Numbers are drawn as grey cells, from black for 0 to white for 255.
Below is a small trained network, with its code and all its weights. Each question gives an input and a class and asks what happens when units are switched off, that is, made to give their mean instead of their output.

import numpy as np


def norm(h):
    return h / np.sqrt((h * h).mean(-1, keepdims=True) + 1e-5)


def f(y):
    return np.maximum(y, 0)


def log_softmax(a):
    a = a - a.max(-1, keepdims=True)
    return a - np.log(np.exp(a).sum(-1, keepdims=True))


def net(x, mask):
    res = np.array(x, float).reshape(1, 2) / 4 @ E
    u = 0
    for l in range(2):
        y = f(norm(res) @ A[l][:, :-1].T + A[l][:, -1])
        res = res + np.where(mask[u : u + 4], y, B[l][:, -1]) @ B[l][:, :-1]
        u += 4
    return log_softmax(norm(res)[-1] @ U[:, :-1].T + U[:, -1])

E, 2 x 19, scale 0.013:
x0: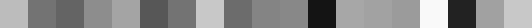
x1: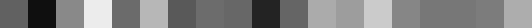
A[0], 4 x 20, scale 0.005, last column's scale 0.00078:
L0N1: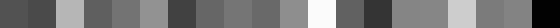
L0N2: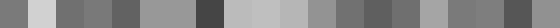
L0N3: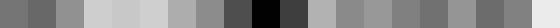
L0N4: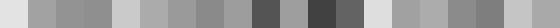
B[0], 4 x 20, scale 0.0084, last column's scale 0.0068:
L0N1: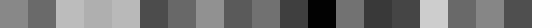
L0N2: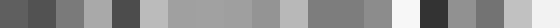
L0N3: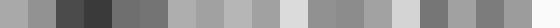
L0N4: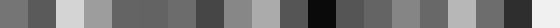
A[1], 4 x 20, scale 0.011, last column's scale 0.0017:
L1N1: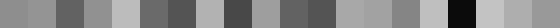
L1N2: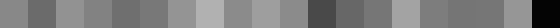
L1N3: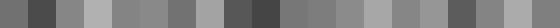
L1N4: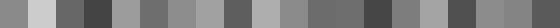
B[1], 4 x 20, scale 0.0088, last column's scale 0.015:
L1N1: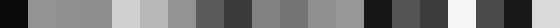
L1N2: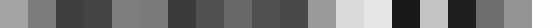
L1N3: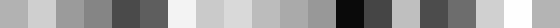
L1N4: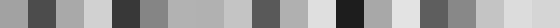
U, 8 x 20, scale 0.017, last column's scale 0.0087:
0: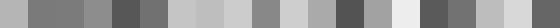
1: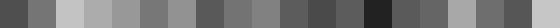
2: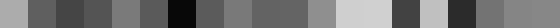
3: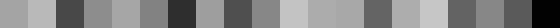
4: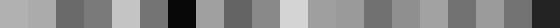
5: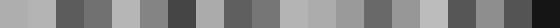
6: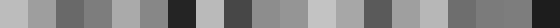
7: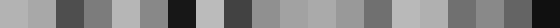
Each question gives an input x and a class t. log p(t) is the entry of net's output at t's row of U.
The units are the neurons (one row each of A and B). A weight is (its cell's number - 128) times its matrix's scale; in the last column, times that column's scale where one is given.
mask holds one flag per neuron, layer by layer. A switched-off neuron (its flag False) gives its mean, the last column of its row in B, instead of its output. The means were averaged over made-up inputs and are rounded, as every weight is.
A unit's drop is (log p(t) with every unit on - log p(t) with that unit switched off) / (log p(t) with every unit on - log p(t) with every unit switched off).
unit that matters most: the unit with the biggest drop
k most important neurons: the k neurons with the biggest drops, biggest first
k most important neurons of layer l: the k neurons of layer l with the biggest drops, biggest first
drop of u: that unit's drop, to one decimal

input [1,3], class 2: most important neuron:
(L0N3)
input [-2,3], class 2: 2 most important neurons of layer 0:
(L0N3 L0N1)
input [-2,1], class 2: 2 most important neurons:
(L0N3 L1N3)
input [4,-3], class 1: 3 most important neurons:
(L0N3 L1N1 L0N2)
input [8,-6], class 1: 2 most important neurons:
(L1N1 L0N3)
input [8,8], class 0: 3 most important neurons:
(L1N3 L0N1 L0N3)
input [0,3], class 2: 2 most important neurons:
(L0N3 L1N4)
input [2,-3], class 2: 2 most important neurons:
(L1N2 L1N3)
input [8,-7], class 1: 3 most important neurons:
(L1N1 L0N3 L1N3)
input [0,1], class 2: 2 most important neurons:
(L1N3 L1N4)
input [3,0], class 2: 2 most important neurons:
(L0N4 L0N1)
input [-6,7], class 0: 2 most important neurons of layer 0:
(L0N4 L0N3)
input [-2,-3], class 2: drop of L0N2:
1.1
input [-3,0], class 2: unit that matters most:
L1N1
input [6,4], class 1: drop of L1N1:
1.3
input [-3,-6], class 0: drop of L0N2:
0.0
